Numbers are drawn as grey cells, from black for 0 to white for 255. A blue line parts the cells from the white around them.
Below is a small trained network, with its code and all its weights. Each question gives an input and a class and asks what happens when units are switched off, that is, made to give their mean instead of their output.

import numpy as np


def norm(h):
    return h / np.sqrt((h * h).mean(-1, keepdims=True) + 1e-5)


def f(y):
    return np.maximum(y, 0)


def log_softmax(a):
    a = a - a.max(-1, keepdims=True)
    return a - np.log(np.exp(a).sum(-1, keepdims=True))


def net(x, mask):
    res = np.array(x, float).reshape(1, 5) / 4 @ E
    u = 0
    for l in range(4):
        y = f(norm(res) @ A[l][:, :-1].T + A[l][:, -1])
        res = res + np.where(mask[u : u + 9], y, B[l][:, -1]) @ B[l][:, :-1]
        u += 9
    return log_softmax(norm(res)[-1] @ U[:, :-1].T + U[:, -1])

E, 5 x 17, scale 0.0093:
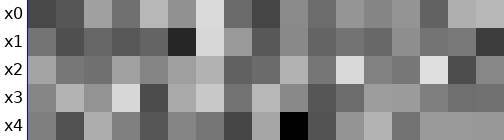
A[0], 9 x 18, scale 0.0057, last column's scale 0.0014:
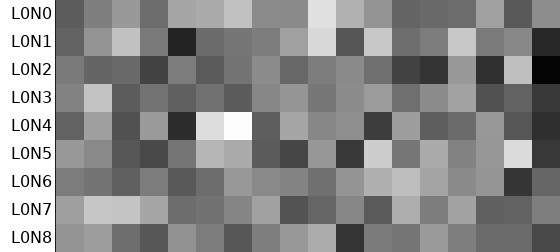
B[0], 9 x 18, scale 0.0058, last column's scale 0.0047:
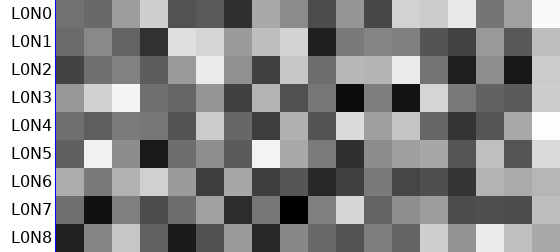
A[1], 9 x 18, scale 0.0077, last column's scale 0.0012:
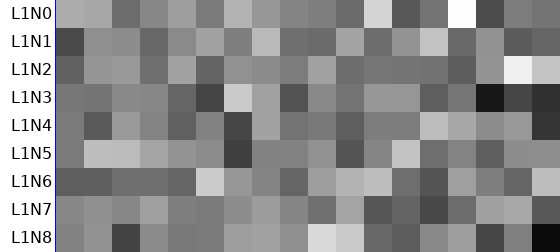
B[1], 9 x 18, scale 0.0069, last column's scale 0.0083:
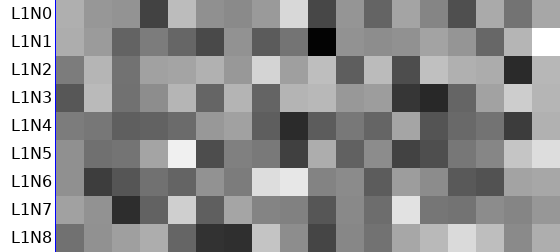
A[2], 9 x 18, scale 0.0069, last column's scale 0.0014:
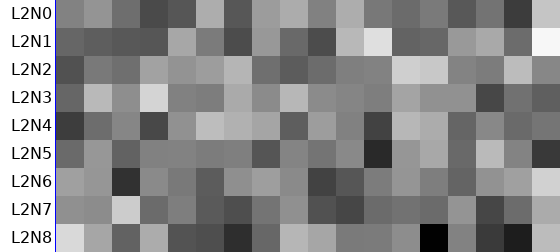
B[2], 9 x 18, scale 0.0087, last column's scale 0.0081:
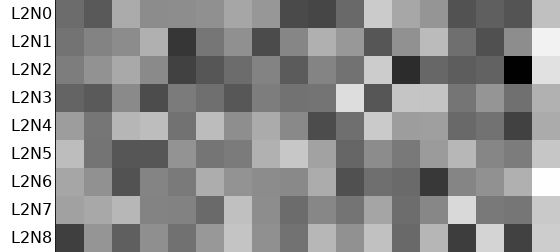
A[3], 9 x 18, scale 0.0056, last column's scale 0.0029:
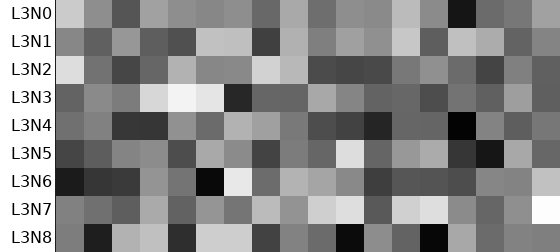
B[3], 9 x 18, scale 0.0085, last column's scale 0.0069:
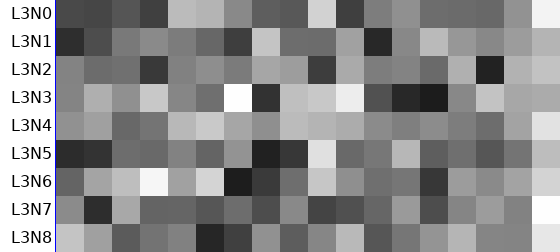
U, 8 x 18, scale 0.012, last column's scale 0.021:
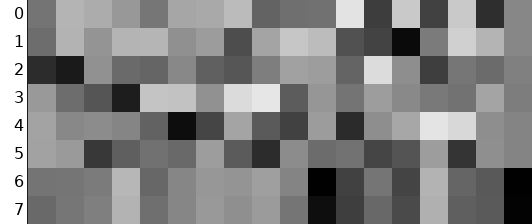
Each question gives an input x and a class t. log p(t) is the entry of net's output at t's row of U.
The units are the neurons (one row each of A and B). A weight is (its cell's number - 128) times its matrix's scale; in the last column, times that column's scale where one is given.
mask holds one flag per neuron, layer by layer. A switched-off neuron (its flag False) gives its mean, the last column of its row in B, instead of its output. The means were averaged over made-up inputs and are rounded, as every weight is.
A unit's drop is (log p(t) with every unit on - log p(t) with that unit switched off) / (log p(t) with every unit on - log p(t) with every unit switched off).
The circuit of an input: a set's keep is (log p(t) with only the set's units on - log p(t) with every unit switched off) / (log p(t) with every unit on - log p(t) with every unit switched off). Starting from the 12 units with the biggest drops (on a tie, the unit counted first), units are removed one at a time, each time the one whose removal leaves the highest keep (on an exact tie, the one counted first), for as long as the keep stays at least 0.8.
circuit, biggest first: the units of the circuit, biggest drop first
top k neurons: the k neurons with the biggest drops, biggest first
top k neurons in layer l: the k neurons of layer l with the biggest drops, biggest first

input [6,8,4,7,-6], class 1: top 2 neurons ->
L1N3; L3N6
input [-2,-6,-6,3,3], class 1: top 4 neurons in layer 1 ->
L1N5; L1N0; L1N6; L1N1
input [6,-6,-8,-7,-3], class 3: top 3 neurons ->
L1N7; L2N5; L0N4
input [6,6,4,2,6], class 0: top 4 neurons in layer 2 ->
L2N2; L2N4; L2N1; L2N7
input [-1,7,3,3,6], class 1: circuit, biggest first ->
L1N3; L3N6
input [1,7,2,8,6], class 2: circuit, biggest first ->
L0N4
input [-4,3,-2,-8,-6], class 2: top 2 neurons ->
L0N2; L2N1
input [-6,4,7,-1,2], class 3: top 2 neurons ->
L1N0; L0N1
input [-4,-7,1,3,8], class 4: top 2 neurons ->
L3N8; L2N7
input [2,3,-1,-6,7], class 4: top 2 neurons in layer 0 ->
L0N4; L0N7
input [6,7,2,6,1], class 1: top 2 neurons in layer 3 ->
L3N6; L3N8
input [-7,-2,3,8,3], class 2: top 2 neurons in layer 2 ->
L2N3; L2N2
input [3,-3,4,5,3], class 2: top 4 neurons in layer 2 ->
L2N5; L2N3; L2N7; L2N2
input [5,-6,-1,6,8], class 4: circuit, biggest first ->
L3N8
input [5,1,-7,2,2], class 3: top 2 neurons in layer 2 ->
L2N5; L2N8
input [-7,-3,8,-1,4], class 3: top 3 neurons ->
L1N0; L0N1; L2N2
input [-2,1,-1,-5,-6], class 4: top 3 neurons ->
L1N8; L0N4; L1N1
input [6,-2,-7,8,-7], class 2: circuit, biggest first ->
L2N3; L0N0
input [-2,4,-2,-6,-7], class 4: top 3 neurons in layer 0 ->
L0N0; L0N4; L0N7
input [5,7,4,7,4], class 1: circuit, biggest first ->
L1N3
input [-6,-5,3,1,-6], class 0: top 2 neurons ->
L0N3; L2N8
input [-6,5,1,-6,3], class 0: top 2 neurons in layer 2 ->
L2N8; L2N7
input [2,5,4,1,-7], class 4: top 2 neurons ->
L1N8; L0N0
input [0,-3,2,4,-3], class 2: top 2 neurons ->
L0N4; L2N3
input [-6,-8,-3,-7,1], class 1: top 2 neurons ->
L1N5; L3N3
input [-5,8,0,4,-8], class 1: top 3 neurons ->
L1N3; L3N6; L0N6
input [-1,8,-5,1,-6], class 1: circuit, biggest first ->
L3N6
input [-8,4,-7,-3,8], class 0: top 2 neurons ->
L2N8; L1N1
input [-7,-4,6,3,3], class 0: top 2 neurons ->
L2N8; L0N3
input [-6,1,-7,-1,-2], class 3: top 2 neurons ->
L2N2; L2N5
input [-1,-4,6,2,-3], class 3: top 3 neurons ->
L1N0; L0N1; L3N2
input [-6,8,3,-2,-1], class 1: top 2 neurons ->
L1N3; L3N6
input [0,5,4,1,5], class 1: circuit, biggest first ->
L1N3; L3N6
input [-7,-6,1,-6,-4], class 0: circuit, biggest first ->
L2N8
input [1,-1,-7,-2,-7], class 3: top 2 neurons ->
L1N7; L3N2
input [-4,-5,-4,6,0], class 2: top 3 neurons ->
L0N4; L0N7; L0N6
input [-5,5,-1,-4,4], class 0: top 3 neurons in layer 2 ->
L2N8; L2N7; L2N0
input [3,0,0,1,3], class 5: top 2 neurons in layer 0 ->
L0N5; L0N8
